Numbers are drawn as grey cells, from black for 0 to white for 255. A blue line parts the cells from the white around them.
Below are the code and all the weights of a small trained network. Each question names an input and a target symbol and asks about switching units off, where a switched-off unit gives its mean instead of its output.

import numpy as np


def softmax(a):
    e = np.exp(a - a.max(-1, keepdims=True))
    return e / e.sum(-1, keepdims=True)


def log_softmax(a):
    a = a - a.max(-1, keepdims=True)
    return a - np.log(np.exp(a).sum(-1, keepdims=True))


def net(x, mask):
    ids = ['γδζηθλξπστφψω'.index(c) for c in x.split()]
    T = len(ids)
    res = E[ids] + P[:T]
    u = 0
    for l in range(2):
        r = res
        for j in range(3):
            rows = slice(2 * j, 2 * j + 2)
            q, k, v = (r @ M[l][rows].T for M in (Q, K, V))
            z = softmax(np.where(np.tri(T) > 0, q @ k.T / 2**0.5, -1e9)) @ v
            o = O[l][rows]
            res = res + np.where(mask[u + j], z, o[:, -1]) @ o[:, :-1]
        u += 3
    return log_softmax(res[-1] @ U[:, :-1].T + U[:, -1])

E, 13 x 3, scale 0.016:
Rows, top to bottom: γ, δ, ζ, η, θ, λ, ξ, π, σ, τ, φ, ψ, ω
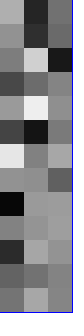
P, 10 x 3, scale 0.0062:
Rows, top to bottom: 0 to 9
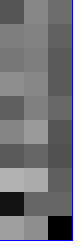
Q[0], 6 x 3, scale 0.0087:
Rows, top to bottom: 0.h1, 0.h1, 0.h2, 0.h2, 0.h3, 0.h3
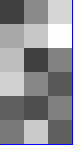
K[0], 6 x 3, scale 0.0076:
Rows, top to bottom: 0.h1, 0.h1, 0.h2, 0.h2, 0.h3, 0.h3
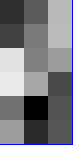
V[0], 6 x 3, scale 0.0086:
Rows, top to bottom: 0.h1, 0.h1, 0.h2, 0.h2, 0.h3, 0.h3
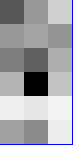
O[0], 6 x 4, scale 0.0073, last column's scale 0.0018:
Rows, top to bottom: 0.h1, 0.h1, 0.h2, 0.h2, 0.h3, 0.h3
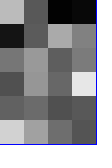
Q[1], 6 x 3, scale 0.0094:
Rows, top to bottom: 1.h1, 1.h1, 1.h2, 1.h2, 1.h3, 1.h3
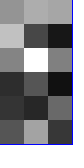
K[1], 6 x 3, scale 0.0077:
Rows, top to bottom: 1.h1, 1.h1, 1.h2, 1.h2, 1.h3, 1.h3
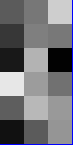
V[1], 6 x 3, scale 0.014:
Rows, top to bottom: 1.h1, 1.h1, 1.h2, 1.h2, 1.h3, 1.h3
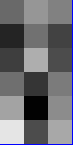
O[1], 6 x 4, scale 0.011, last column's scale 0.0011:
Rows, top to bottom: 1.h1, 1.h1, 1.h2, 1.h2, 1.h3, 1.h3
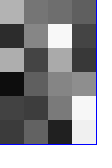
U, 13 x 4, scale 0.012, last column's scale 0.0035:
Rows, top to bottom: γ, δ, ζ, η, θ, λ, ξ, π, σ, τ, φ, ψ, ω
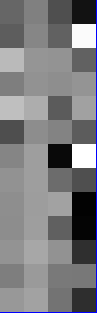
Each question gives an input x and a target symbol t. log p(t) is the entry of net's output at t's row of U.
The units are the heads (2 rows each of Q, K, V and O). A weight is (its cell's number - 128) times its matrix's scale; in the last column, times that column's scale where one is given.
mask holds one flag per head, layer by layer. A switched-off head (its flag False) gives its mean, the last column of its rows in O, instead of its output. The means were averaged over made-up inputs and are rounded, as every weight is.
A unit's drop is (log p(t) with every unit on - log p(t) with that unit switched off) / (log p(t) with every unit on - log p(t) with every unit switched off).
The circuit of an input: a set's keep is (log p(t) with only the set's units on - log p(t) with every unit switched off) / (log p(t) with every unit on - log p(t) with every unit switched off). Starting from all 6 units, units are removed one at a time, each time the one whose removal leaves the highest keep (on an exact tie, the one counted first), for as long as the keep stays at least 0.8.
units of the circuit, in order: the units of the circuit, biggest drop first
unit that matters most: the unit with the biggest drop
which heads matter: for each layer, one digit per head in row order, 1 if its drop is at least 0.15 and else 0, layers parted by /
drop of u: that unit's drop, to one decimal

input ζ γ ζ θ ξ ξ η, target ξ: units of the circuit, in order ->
0.h2, 1.h1
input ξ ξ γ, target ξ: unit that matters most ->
1.h3
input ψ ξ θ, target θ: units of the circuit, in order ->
1.h2, 0.h3
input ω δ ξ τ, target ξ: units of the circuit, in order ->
1.h1, 1.h3
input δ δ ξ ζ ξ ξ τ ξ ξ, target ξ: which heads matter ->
000 / 101
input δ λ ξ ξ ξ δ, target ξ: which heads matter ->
101 / 111
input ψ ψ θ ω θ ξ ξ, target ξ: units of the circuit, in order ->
0.h2, 1.h3, 1.h1
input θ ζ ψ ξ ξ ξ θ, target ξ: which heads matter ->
010 / 101
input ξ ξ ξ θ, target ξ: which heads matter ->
000 / 101
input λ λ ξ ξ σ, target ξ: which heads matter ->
101 / 100
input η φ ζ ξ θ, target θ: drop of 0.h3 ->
0.1
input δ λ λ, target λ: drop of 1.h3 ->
0.1
